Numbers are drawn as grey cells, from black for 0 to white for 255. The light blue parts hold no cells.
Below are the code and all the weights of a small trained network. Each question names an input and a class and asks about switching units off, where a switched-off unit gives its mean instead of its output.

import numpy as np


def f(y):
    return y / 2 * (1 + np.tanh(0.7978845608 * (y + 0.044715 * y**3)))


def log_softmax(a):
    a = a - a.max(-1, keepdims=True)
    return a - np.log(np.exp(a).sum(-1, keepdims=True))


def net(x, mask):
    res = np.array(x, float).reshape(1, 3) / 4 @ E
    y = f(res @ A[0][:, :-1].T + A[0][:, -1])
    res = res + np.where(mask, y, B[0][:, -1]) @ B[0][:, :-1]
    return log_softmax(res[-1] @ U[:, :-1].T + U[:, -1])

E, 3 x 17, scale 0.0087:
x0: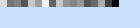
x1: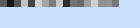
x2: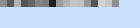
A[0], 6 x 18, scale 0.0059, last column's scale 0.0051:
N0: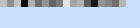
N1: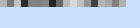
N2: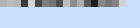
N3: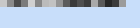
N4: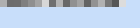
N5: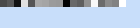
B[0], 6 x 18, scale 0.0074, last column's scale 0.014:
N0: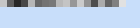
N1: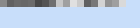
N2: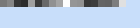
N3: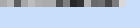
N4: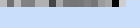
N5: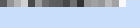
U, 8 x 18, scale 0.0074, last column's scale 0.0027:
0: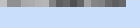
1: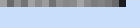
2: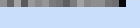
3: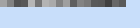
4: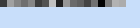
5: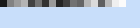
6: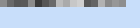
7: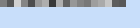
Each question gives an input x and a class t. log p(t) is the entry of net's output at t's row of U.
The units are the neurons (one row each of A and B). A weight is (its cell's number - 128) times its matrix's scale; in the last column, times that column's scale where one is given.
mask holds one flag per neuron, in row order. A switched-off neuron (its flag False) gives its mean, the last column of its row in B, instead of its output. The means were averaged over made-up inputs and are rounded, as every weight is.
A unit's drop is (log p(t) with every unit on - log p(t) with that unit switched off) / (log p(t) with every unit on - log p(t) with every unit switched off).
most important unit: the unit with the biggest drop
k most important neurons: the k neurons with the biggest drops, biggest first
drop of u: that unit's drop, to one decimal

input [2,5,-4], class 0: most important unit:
N3
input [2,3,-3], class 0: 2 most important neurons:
[N3; N1]
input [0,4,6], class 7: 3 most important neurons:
[N2; N0; N4]
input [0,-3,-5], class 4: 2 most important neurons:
[N0; N4]
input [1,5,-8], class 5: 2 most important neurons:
[N5; N0]
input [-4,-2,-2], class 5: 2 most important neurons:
[N2; N0]
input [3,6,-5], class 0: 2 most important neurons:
[N3; N4]
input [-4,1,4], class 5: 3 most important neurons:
[N0; N2; N4]
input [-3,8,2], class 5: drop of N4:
0.0
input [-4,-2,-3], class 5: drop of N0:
0.2
